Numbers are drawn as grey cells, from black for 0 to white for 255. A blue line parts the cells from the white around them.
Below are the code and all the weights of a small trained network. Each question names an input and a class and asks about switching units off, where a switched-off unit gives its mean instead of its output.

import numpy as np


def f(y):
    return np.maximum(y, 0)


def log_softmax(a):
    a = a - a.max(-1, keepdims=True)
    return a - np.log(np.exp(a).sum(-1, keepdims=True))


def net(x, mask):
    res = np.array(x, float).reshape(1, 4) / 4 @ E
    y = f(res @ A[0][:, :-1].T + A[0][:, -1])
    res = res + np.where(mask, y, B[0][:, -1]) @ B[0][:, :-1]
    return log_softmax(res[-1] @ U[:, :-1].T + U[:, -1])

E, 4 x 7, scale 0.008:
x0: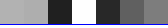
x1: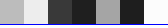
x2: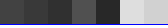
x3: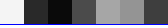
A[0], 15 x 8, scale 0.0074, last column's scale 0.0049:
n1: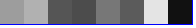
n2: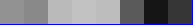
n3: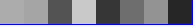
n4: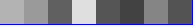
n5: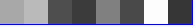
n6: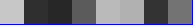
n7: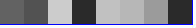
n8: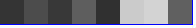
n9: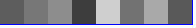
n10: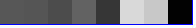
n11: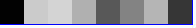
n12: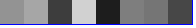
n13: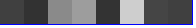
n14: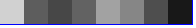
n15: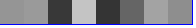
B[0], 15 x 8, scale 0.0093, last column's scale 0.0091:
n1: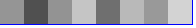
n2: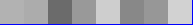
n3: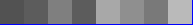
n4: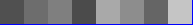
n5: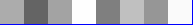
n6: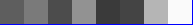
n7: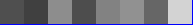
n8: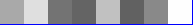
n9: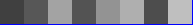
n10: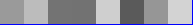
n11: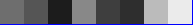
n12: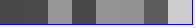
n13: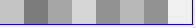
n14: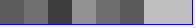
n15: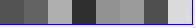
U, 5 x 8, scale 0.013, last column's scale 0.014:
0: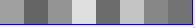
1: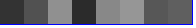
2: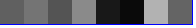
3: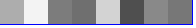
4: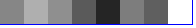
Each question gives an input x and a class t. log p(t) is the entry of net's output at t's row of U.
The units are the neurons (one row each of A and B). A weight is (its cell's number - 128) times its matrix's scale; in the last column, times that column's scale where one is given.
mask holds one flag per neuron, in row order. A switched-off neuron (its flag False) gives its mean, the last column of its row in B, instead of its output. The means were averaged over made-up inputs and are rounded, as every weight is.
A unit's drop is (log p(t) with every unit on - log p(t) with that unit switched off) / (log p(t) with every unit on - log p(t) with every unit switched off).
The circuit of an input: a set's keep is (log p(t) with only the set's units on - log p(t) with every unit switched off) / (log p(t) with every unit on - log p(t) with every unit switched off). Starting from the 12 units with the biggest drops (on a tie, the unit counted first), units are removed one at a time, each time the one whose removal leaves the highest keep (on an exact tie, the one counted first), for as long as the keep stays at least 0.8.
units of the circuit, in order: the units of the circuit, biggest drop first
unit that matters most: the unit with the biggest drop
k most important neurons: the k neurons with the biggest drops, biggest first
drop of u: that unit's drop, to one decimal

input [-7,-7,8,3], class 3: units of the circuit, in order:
[n8, n10]
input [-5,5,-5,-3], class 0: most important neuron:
[n5]
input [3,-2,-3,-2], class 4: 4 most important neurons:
[n8, n5, n10, n7]
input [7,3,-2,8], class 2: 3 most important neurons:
[n6, n14, n9]
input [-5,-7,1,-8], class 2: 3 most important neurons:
[n11, n5, n1]
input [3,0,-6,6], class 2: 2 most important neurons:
[n6, n8]
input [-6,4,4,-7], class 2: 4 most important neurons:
[n11, n15, n12, n4]
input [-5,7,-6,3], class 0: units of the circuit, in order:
[n5, n8]
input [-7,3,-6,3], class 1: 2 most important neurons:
[n9, n8]
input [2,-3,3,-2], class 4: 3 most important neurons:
[n5, n1, n2]
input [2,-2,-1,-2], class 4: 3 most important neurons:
[n5, n6, n1]
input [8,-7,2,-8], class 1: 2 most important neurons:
[n12, n15]
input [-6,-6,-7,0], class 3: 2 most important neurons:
[n2, n5]
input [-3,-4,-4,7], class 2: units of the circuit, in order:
[n6]
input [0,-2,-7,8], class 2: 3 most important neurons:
[n6, n14, n8]
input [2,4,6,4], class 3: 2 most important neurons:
[n8, n10]
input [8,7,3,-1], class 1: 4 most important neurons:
[n15, n12, n4, n3]
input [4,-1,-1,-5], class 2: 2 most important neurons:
[n11, n9]
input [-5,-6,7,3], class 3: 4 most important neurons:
[n8, n10, n5, n1]
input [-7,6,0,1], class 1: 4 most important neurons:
[n9, n13, n7, n2]
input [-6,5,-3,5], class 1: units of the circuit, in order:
[n9]
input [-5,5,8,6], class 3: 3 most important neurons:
[n8, n10, n11]
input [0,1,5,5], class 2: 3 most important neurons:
[n6, n2, n14]
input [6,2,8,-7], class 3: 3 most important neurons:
[n8, n10, n6]
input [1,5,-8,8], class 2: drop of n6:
0.5
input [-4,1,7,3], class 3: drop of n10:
0.1
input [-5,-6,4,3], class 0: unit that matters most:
n13
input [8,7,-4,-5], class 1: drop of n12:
0.2
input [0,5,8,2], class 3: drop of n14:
0.0
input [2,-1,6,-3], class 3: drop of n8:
0.2
